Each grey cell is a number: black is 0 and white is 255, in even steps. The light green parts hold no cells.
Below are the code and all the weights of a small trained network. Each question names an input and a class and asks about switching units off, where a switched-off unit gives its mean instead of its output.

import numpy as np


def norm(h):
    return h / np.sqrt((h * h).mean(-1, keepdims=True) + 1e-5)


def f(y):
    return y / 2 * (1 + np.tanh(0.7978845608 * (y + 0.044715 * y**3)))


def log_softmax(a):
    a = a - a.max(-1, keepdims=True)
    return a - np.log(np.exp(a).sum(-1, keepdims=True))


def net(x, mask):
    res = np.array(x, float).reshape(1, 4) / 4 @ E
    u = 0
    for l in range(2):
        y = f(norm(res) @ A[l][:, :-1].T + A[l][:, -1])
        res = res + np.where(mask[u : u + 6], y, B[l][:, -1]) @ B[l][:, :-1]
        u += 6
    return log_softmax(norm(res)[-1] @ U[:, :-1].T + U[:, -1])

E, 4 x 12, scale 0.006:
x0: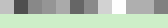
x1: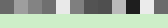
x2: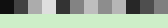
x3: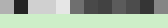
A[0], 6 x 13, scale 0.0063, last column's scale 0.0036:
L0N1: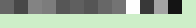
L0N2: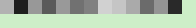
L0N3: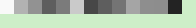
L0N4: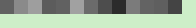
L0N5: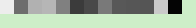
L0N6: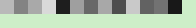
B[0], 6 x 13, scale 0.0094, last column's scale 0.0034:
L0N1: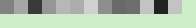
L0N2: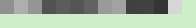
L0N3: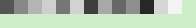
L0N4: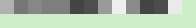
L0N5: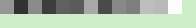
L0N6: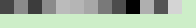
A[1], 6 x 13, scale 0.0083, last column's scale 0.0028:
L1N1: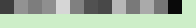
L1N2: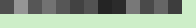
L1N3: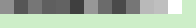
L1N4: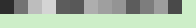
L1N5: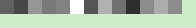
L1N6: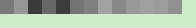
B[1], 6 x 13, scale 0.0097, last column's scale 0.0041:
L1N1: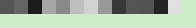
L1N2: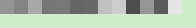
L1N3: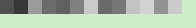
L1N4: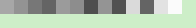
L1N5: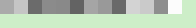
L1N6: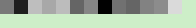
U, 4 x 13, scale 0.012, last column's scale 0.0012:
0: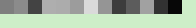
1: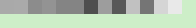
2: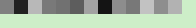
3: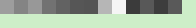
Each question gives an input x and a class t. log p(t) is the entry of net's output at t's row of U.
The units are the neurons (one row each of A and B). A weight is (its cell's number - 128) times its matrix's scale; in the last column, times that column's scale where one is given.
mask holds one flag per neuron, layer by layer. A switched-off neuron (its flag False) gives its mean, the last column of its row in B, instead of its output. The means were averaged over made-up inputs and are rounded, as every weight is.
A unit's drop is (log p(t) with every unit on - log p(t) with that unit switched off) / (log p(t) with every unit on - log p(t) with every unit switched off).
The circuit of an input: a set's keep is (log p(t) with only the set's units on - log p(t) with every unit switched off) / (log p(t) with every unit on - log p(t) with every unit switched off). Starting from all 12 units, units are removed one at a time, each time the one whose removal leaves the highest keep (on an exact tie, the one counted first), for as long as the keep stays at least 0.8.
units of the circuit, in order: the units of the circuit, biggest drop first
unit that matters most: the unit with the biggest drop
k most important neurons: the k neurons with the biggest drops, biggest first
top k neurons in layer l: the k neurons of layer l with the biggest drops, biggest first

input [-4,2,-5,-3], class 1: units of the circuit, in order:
(L0N3)
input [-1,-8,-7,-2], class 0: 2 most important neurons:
(L0N1 L0N6)
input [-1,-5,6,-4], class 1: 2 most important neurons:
(L1N4 L1N1)
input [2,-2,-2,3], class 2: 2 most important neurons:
(L0N5 L1N3)
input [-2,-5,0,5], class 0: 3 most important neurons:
(L0N1 L0N6 L1N6)
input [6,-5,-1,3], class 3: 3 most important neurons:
(L0N2 L1N1 L1N5)
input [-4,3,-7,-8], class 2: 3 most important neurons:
(L1N6 L1N4 L1N5)
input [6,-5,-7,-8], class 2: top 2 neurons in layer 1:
(L1N6 L1N4)
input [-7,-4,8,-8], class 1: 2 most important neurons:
(L1N4 L0N5)
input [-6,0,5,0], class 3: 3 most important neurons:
(L0N4 L1N2 L0N3)
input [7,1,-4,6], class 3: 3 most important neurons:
(L0N2 L1N6 L1N4)
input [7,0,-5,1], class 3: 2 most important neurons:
(L0N2 L1N4)
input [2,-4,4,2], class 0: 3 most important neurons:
(L0N6 L0N1 L0N3)
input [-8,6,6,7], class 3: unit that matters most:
L1N2
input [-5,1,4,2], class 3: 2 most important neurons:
(L0N4 L0N3)
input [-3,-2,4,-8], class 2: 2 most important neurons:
(L1N6 L0N3)
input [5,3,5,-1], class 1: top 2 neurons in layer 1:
(L1N4 L1N2)
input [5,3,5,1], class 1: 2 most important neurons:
(L1N4 L0N4)
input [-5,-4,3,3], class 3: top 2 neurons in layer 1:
(L1N2 L1N1)
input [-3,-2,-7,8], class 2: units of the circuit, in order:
(L0N5)
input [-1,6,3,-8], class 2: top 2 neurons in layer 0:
(L0N6 L0N3)
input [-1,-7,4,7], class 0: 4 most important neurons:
(L0N6 L0N1 L1N6 L1N5)
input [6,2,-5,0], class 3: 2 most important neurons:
(L0N2 L1N4)
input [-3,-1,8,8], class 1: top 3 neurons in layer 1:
(L1N4 L1N6 L1N5)
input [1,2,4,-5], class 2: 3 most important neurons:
(L1N6 L0N3 L0N6)
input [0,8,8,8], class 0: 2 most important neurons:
(L1N1 L0N3)
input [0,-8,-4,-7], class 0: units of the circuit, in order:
(L0N6)
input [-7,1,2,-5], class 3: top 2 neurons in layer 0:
(L0N4 L0N5)
